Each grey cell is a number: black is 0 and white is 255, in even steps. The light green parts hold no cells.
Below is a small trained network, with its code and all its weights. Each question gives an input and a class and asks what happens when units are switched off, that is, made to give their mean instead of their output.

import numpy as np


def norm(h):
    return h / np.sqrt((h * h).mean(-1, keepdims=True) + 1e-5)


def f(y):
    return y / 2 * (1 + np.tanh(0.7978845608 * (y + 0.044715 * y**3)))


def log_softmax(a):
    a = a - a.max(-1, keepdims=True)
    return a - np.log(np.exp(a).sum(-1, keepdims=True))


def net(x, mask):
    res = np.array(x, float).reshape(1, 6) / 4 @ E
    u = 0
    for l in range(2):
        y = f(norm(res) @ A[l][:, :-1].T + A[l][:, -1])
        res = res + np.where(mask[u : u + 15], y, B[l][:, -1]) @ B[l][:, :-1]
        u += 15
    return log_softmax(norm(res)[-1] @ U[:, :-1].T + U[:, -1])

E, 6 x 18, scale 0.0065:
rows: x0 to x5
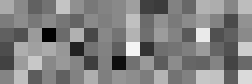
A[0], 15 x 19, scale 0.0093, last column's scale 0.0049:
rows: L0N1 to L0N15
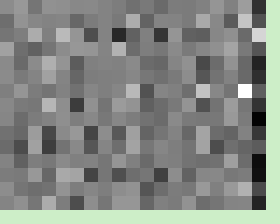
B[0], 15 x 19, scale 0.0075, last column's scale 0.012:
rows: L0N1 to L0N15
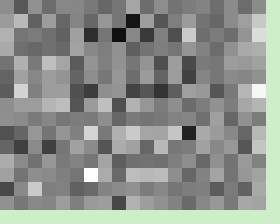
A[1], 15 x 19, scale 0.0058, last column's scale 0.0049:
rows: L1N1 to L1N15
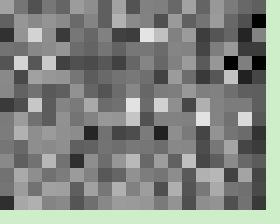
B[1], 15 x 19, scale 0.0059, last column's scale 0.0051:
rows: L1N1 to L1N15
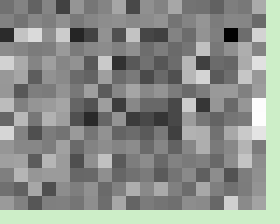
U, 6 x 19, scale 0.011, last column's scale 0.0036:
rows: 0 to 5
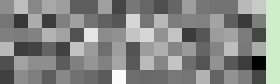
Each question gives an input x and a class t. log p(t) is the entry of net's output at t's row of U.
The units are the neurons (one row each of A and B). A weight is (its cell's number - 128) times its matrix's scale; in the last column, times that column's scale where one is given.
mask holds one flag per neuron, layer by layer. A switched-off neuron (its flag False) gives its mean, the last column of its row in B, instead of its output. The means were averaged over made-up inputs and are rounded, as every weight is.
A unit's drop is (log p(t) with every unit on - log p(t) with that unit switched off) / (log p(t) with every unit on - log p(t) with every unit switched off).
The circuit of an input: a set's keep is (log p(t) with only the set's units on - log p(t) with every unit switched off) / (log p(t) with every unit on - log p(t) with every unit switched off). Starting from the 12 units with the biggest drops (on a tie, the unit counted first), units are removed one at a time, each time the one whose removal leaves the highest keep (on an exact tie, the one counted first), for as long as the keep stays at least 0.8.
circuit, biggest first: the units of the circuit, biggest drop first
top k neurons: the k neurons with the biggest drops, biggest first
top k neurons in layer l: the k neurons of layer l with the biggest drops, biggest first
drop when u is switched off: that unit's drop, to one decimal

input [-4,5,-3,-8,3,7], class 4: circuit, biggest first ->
L0N7, L0N3
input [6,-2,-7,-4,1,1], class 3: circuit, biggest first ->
L0N7, L1N3, L1N9
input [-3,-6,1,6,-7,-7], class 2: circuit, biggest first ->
L0N3, L0N7
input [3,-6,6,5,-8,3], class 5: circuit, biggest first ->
L0N3, L0N8
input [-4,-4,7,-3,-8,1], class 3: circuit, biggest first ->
L0N7
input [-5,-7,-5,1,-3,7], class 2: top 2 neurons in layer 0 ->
L0N7, L0N3
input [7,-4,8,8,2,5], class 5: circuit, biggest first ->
L0N10, L0N11
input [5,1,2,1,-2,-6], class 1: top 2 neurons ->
L0N11, L0N7
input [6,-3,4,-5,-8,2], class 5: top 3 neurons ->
L0N3, L0N14, L0N2
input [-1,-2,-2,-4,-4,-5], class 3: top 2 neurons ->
L0N4, L0N7
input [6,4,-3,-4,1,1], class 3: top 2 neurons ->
L0N7, L0N8
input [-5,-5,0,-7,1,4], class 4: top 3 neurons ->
L1N3, L0N7, L0N3
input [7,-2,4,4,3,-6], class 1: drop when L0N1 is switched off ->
0.0
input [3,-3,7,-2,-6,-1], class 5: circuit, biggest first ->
L0N3
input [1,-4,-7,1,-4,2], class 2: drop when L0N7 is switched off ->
0.1
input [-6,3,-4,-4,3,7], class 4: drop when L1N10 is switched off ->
0.2
